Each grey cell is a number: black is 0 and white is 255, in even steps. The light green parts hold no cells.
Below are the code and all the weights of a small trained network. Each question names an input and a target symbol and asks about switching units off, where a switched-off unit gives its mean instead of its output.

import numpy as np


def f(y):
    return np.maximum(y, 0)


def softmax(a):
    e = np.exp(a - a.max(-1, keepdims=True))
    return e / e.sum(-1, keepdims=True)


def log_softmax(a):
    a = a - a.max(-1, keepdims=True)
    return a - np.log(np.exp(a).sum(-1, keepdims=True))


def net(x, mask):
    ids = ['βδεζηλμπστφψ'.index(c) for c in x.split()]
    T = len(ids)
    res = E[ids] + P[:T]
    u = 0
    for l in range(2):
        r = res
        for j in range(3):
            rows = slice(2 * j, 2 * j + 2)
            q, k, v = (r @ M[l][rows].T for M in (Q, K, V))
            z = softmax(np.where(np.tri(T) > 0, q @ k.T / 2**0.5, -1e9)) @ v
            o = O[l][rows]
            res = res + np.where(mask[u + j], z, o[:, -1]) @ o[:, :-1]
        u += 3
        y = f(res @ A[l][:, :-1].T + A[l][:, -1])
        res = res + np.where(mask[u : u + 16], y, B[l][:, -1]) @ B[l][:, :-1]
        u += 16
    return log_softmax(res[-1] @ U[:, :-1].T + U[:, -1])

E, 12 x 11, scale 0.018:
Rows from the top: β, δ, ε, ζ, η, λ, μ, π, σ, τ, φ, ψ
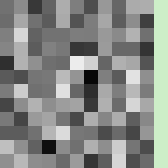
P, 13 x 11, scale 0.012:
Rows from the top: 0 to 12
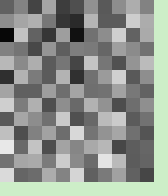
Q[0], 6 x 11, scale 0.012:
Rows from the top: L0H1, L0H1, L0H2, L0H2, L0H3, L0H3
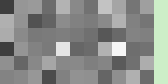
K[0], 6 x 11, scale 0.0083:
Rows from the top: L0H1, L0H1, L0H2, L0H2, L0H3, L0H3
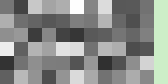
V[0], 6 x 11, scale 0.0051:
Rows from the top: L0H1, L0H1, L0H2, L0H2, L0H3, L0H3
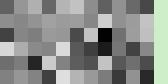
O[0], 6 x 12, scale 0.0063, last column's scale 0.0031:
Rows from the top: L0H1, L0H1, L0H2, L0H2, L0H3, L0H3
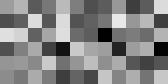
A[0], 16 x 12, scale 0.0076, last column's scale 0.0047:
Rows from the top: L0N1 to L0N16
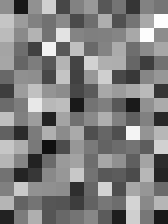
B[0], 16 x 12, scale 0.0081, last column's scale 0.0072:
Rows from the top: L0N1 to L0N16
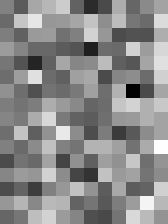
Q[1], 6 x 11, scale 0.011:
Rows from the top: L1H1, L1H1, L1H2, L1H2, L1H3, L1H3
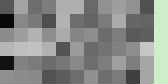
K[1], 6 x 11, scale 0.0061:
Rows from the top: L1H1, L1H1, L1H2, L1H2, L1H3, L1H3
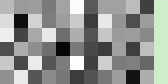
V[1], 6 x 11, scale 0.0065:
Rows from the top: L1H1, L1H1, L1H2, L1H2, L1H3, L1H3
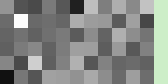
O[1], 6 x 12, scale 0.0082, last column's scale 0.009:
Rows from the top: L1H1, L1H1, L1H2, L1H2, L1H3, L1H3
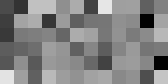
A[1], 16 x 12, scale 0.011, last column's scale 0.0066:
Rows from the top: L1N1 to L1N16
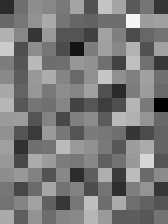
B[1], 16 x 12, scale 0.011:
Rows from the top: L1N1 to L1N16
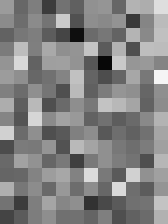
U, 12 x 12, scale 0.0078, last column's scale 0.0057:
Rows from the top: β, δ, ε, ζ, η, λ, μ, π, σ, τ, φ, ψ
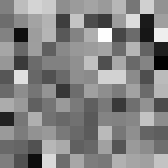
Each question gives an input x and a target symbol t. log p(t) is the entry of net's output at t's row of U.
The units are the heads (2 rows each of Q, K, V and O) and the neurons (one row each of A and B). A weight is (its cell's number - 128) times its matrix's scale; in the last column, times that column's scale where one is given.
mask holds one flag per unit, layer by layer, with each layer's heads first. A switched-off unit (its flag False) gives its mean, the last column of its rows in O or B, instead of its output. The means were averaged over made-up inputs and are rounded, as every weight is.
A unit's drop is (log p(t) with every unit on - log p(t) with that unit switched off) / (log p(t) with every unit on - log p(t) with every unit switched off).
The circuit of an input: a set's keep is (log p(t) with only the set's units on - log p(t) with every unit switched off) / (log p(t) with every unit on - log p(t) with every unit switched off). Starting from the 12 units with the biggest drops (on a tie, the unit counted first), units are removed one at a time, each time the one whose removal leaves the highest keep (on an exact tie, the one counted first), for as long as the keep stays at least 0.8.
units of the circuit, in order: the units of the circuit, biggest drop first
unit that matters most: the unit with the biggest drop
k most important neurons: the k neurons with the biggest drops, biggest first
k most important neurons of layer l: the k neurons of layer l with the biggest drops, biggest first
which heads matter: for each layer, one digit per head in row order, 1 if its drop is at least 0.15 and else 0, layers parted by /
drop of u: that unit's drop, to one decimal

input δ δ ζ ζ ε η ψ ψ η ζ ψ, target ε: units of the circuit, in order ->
(L0H2)
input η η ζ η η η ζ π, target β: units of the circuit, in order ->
(L0N2 L1N3)
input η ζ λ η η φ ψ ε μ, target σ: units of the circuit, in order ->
(L0H2 L1H3)
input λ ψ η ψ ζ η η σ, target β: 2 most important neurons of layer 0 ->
(L0N8 L0N14)
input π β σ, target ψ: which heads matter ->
000 / 100
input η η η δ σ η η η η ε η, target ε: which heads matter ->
000 / 000
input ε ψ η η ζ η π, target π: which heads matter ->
000 / 100
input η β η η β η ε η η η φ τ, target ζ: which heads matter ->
010 / 100
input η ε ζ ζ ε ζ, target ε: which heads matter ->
011 / 000
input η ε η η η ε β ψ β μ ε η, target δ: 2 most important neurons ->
(L1N15 L0N10)
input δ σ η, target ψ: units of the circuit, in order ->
(L1H1 L0N1 L1N6)
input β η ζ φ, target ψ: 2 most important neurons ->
(L1N6 L0N5)
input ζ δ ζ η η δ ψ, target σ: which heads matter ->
010 / 000
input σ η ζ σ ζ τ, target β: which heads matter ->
010 / 000
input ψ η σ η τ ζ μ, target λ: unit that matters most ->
L0H2
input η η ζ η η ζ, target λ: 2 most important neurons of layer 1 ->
(L1N15 L1N6)
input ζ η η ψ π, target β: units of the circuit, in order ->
(L0N2 L0N15)
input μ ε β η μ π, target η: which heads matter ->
100 / 100
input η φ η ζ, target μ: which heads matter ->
001 / 000
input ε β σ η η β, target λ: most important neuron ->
(L1N15)
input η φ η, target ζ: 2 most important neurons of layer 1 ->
(L1N1 L1N6)
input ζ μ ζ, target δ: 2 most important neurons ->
(L1N15 L0N6)
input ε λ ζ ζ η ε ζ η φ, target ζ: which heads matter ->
010 / 100
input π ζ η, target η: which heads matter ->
110 / 100
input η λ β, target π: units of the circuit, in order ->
(L1H1 L0N10)
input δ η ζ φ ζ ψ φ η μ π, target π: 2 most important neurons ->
(L0N10 L0N7)
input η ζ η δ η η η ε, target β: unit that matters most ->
L0N15
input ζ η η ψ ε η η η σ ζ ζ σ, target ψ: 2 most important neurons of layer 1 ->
(L1N6 L1N11)
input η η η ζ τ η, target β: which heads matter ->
010 / 100
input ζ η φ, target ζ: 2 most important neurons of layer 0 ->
(L0N5 L0N11)
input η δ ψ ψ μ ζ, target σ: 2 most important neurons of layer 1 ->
(L1N1 L1N15)
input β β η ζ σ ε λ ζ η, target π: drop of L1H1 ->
0.8
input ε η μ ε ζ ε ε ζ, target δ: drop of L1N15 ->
0.2
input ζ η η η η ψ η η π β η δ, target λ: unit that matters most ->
L0N5
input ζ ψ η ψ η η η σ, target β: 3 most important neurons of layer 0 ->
(L0N8 L0N14 L0N9)
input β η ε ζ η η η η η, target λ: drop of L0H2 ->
0.2
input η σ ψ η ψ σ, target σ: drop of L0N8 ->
0.1
